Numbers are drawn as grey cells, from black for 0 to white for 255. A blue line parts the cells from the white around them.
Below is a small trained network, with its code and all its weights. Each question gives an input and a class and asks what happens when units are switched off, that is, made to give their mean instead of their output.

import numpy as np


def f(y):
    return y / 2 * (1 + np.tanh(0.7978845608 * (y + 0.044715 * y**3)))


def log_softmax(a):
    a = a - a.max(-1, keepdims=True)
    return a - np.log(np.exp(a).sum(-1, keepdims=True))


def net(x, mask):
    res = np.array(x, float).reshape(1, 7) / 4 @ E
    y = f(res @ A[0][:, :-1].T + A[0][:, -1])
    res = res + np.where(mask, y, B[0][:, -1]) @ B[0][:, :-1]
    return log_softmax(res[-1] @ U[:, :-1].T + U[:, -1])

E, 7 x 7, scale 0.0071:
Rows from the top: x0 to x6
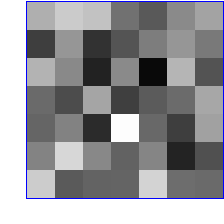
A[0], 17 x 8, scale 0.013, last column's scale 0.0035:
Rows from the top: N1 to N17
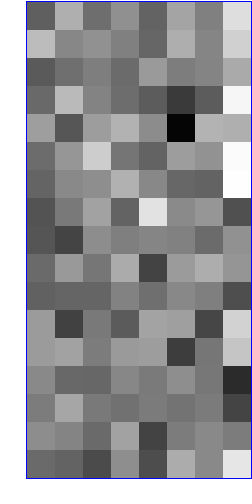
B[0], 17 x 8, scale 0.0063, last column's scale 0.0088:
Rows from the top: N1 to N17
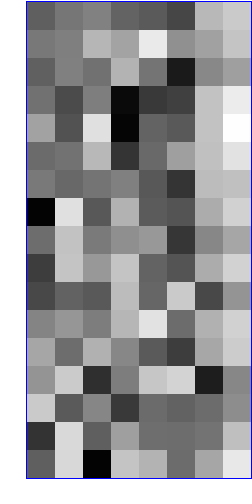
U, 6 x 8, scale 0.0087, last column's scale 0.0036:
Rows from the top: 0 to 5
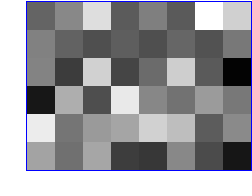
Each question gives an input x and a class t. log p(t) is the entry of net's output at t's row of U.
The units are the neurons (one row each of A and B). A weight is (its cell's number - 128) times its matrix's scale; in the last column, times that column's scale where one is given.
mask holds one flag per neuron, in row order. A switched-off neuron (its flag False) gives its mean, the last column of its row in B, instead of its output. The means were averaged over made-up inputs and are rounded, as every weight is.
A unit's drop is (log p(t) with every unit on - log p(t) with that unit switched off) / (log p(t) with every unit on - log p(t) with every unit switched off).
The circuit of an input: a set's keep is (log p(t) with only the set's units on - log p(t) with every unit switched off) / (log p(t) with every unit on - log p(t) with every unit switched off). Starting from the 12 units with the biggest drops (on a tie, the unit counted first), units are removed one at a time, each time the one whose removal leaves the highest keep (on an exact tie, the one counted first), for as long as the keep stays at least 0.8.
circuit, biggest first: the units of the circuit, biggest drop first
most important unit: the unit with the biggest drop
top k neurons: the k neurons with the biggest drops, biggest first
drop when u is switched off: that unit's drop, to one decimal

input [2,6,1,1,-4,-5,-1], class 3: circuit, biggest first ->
N5, N4
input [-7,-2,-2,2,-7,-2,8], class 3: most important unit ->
N8
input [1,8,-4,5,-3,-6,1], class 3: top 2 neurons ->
N5, N8
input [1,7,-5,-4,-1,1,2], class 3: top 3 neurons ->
N5, N8, N6
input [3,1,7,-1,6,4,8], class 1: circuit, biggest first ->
N8, N12, N10
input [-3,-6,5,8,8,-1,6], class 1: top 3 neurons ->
N5, N6, N14
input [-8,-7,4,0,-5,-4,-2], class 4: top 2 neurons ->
N8, N10
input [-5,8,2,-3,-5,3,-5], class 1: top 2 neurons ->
N8, N10
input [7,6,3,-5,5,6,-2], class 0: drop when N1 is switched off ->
0.2
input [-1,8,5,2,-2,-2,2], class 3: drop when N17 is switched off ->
0.1
